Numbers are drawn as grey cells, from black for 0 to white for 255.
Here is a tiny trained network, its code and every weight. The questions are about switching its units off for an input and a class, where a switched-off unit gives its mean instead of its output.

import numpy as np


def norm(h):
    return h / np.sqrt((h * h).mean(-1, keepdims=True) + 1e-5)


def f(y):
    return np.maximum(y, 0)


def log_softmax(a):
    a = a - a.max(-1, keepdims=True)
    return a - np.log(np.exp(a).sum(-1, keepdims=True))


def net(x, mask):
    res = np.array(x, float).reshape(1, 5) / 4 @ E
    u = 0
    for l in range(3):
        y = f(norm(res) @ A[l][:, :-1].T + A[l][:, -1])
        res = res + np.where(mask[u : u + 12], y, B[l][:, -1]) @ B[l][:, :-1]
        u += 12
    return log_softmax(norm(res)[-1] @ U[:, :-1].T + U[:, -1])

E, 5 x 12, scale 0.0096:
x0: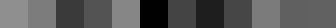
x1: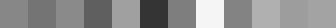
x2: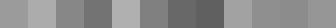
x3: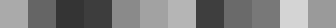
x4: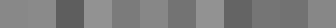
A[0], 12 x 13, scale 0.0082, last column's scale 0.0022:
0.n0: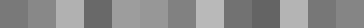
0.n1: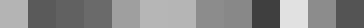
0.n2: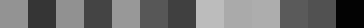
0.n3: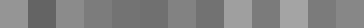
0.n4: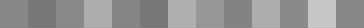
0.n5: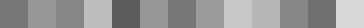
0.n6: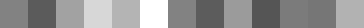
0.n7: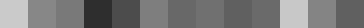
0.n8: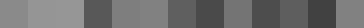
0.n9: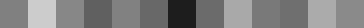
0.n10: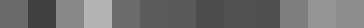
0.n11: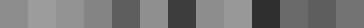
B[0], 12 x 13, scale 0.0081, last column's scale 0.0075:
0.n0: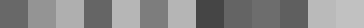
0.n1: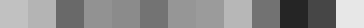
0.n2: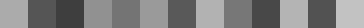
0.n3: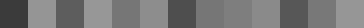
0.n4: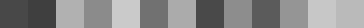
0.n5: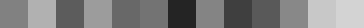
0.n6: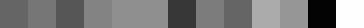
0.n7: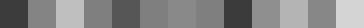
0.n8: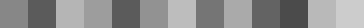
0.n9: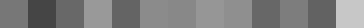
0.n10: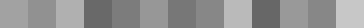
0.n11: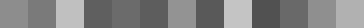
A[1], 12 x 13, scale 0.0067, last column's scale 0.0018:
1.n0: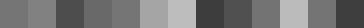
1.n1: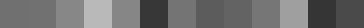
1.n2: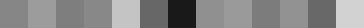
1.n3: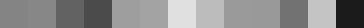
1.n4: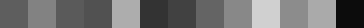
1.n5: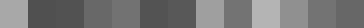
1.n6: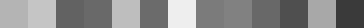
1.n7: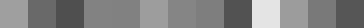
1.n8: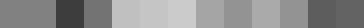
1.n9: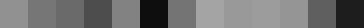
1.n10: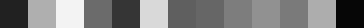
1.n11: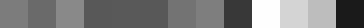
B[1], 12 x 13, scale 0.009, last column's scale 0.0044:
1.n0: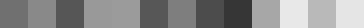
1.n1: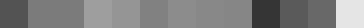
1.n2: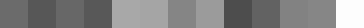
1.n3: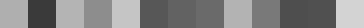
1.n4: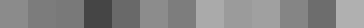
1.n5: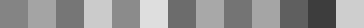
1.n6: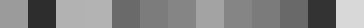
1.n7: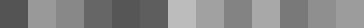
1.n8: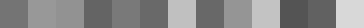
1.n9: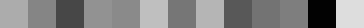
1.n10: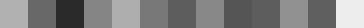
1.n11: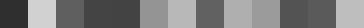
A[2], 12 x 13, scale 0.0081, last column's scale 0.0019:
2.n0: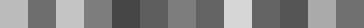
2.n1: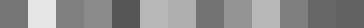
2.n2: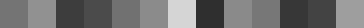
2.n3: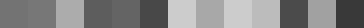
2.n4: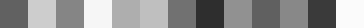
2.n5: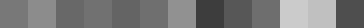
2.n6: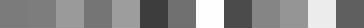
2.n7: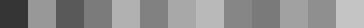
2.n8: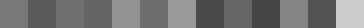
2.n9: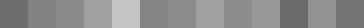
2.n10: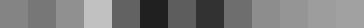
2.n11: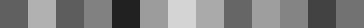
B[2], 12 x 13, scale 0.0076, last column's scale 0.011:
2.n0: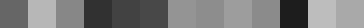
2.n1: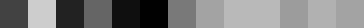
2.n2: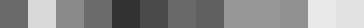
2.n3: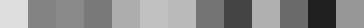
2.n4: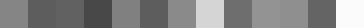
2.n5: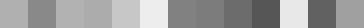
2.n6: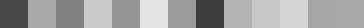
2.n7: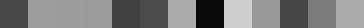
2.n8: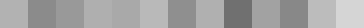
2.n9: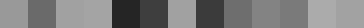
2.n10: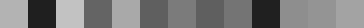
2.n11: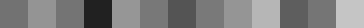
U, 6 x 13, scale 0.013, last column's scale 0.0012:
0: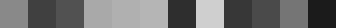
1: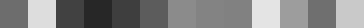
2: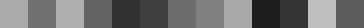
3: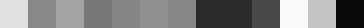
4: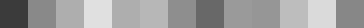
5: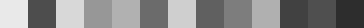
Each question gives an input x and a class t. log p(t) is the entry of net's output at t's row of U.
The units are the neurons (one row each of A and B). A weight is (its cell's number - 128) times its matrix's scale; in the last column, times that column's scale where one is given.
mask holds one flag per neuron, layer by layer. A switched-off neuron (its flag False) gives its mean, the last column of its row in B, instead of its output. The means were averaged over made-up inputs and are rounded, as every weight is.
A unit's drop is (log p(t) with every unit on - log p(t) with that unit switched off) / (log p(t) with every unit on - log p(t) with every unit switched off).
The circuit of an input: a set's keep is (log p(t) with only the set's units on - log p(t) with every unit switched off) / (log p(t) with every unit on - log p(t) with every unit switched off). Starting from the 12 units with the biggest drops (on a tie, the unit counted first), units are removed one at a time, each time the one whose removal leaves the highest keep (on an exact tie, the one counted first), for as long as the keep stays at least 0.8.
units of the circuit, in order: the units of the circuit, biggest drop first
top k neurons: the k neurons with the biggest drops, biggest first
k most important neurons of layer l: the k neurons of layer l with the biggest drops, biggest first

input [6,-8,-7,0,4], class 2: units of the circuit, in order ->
(0.n8)
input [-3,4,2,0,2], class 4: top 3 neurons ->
(0.n5; 2.n6; 0.n8)
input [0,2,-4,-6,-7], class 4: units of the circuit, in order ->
(0.n6; 2.n6; 0.n1)
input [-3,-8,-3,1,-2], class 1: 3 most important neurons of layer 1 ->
(1.n3; 1.n6; 1.n9)
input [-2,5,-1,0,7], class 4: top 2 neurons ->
(2.n6; 0.n1)
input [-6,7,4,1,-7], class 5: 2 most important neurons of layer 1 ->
(1.n3; 1.n6)
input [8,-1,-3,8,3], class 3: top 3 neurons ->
(1.n0; 0.n6; 2.n5)
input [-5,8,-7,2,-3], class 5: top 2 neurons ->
(1.n3; 2.n3)
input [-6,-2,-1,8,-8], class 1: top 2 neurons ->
(0.n6; 0.n1)
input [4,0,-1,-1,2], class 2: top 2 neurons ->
(0.n8; 0.n6)
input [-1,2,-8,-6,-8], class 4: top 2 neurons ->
(2.n6; 0.n6)
